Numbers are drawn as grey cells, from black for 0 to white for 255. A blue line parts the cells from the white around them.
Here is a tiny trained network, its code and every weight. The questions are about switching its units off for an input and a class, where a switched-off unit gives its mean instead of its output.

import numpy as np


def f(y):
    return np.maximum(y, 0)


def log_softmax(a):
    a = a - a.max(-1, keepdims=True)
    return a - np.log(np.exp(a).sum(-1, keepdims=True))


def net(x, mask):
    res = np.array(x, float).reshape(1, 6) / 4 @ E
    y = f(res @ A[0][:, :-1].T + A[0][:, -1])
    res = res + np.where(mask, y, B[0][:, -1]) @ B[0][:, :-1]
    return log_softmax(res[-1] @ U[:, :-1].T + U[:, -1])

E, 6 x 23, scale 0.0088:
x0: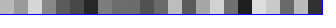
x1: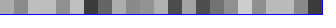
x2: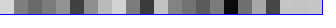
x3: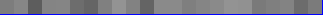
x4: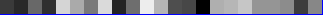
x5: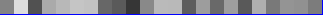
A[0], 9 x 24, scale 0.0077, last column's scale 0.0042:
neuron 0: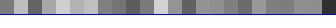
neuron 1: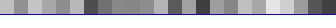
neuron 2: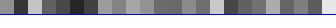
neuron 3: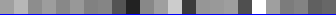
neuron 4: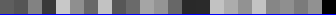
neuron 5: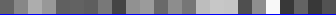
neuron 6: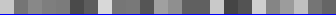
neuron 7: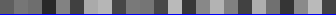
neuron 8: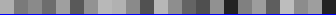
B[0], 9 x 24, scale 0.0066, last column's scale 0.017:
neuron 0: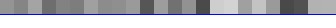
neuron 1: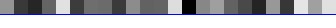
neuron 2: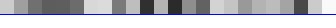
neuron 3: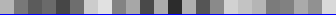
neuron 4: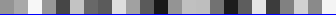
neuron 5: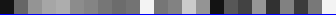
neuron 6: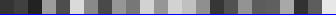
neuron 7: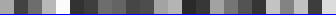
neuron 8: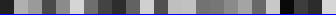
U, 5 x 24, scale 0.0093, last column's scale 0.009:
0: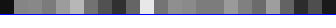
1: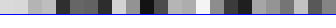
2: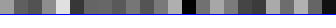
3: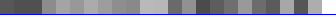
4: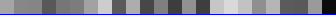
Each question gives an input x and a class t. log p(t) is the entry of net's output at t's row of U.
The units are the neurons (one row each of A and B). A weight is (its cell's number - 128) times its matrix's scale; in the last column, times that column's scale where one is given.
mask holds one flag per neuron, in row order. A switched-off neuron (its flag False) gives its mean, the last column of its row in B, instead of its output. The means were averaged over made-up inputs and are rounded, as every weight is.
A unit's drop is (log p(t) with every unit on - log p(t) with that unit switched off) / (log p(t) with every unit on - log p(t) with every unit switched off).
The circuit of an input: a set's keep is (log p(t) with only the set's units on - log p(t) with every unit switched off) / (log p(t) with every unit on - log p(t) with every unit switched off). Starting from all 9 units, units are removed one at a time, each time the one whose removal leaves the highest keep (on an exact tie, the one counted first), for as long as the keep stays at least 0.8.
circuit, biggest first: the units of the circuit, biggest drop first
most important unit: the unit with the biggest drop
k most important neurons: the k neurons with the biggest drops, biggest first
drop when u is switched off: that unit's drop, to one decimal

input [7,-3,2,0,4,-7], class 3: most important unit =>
neuron 6
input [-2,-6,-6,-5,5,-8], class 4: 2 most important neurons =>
[neuron 2; neuron 6]
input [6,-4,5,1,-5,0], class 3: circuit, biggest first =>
[neuron 6; neuron 4]
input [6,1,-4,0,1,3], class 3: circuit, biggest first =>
[neuron 5; neuron 3; neuron 8]
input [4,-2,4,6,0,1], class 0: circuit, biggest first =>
[neuron 6; neuron 8]
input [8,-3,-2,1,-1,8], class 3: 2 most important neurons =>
[neuron 5; neuron 3]
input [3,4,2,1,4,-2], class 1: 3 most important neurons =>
[neuron 4; neuron 7; neuron 5]
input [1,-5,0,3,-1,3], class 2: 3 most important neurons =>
[neuron 4; neuron 2; neuron 7]
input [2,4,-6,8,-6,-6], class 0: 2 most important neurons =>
[neuron 5; neuron 4]
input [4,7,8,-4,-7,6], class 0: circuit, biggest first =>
[neuron 8; neuron 6]
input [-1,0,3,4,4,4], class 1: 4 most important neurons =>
[neuron 4; neuron 2; neuron 5; neuron 6]
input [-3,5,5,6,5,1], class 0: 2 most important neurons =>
[neuron 8; neuron 7]
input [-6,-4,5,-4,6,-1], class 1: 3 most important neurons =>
[neuron 4; neuron 5; neuron 6]
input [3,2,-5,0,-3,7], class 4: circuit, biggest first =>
[neuron 3]
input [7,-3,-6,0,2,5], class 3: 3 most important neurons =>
[neuron 5; neuron 3; neuron 8]
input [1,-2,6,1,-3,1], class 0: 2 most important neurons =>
[neuron 8; neuron 4]
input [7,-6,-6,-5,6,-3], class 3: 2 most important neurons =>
[neuron 5; neuron 2]
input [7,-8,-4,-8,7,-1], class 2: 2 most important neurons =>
[neuron 7; neuron 8]
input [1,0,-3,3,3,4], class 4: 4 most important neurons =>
[neuron 6; neuron 3; neuron 8; neuron 0]
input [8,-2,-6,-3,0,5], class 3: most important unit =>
neuron 5
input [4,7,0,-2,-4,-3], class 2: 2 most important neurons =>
[neuron 1; neuron 4]
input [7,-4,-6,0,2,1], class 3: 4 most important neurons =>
[neuron 5; neuron 3; neuron 8; neuron 2]
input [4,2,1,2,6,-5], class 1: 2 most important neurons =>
[neuron 4; neuron 3]
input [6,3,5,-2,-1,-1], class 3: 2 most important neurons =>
[neuron 6; neuron 2]
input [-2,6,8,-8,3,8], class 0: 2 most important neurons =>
[neuron 8; neuron 2]
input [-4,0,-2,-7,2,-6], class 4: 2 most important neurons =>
[neuron 5; neuron 6]
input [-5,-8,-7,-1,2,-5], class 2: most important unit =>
neuron 7
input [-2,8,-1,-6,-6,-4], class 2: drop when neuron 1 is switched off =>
0.5
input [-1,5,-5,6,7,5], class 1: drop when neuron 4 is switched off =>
0.7
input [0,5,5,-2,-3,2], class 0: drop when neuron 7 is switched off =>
0.4
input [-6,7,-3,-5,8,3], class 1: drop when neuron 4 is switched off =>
0.8
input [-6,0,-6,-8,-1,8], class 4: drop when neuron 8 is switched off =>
0.1
